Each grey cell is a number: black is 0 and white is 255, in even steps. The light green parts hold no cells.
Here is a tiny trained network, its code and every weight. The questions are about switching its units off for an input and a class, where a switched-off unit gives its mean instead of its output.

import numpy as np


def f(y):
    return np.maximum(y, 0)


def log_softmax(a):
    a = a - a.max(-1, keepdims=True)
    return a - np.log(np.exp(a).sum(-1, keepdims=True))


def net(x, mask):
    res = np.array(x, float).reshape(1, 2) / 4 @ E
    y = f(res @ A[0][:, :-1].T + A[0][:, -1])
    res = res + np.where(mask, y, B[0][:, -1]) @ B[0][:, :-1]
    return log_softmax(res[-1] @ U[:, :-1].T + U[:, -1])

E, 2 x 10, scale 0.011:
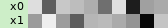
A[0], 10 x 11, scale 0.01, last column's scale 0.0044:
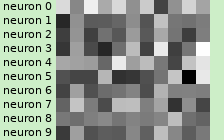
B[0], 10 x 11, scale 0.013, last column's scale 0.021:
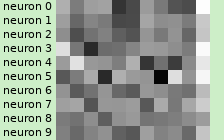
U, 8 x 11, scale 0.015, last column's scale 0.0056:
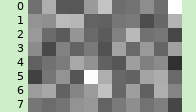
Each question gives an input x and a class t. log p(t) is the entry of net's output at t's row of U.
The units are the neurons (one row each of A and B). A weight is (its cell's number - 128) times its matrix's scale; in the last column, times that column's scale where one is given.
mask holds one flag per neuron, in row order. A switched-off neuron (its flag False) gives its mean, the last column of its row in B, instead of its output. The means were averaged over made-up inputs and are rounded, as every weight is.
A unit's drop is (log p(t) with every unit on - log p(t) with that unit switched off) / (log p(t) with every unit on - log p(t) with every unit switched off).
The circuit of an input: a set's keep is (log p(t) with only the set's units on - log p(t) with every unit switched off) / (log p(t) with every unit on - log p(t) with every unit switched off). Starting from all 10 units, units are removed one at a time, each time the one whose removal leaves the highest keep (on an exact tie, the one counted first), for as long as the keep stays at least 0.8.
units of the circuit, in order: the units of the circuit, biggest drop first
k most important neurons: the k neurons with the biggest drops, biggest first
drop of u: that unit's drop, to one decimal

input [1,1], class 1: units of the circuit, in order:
neuron 3
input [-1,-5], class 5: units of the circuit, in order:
neuron 0; neuron 5
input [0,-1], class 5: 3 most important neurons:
neuron 0; neuron 3; neuron 1
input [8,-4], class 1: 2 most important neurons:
neuron 0; neuron 3
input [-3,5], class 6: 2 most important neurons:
neuron 0; neuron 7
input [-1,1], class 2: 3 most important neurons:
neuron 5; neuron 4; neuron 7
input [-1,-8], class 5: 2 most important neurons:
neuron 5; neuron 0
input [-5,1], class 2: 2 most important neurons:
neuron 5; neuron 3
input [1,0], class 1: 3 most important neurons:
neuron 5; neuron 3; neuron 7
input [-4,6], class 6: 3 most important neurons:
neuron 0; neuron 7; neuron 4
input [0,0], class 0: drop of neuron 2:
0.2
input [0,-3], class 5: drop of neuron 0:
0.2
